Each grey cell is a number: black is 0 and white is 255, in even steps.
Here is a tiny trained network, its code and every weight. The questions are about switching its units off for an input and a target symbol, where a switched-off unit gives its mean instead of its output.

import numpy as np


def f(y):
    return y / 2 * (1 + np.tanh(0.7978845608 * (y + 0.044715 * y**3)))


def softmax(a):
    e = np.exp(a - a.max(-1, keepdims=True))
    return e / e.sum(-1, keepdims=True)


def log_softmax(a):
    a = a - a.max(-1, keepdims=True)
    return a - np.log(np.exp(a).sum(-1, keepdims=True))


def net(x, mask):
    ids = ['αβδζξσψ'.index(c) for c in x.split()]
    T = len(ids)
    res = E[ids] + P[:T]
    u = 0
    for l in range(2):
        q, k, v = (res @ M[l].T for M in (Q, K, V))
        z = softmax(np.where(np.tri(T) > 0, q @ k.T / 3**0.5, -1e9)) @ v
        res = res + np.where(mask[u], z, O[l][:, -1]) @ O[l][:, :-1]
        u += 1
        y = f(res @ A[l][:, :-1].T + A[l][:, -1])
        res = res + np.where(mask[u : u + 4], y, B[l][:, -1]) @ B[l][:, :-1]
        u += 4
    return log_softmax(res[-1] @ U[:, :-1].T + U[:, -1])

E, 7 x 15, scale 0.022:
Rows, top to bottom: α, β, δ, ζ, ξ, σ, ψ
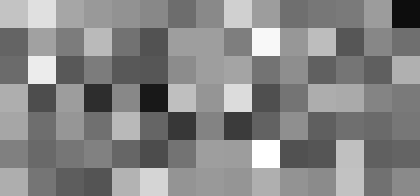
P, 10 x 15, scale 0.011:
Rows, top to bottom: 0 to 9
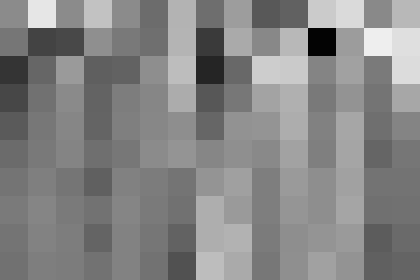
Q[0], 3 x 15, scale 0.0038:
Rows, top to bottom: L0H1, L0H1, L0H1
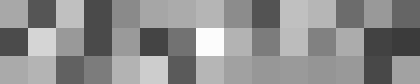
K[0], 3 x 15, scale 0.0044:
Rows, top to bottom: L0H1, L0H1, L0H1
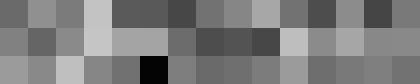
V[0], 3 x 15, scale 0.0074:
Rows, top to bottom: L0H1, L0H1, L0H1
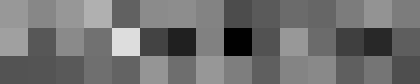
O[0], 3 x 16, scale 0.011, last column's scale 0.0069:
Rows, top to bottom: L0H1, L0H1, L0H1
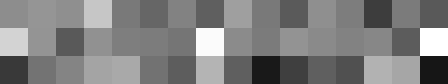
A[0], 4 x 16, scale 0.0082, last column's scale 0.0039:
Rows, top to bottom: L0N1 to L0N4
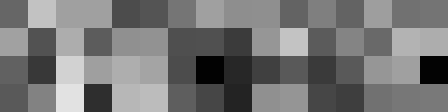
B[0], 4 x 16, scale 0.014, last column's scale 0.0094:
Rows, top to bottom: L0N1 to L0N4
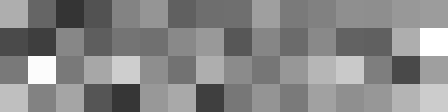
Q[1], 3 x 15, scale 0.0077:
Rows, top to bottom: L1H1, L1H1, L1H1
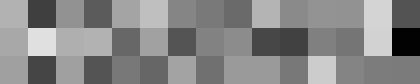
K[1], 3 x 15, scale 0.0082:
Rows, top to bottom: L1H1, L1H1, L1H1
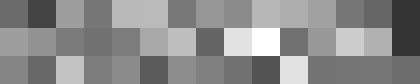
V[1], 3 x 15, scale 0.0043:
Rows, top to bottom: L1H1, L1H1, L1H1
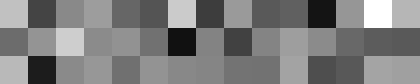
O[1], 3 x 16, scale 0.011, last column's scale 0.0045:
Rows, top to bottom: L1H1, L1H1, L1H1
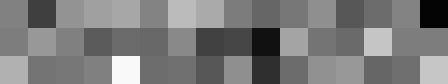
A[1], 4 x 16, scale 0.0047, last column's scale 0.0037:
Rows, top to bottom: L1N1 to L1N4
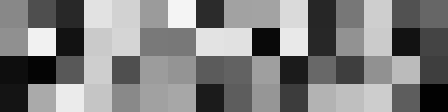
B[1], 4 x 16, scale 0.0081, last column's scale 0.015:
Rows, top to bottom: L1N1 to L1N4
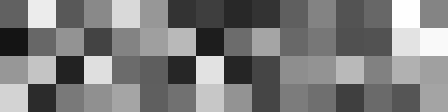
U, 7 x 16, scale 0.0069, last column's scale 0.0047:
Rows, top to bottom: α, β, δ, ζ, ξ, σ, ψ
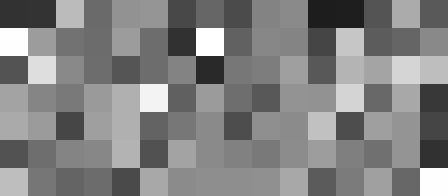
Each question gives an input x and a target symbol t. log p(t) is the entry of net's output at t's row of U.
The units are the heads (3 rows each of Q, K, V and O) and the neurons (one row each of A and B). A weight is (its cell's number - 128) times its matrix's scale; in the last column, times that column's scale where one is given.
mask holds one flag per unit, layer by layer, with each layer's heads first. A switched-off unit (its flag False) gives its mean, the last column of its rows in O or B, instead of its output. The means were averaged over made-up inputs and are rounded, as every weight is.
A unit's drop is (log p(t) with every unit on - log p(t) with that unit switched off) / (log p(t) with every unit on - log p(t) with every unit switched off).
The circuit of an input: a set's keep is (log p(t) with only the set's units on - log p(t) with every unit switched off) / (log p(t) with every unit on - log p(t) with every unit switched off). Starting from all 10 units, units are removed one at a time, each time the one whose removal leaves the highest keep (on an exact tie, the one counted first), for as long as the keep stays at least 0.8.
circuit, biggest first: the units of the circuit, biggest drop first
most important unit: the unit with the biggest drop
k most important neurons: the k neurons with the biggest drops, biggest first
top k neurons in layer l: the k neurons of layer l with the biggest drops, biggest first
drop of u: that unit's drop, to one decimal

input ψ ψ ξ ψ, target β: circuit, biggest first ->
L1N2
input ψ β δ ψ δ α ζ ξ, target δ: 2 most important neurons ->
L0N2, L0N3
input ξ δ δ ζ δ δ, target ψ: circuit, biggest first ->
L1H1, L0N2
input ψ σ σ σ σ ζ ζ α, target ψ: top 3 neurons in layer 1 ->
L1N2, L1N4, L1N3
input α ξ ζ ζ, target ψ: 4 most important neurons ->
L0N3, L0N4, L1N2, L0N2
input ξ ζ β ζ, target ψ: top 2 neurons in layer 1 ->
L1N2, L1N3
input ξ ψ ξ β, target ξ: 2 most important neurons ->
L0N2, L0N4
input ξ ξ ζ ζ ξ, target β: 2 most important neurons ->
L1N2, L0N2
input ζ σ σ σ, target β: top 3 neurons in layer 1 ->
L1N3, L1N2, L1N4
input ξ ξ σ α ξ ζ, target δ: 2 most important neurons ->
L1N2, L0N2
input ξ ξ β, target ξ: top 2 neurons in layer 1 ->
L1N1, L1N2
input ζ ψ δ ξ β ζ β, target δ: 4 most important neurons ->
L0N3, L0N2, L1N4, L0N1
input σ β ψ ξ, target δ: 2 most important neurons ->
L0N3, L0N2
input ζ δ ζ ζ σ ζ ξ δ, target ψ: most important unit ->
L0N4
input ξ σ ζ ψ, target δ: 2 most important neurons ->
L0N4, L1N4
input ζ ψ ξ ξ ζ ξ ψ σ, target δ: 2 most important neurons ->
L0N2, L1N4
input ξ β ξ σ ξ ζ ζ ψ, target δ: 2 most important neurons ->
L1N2, L0N2
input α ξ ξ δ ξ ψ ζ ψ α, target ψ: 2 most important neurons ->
L1N2, L0N2
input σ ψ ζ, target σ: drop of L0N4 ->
0.1
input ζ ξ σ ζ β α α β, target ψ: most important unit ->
L0N3
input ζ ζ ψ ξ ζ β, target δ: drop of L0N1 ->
0.2
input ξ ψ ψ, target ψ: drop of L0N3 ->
0.1
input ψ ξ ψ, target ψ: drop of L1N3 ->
0.2
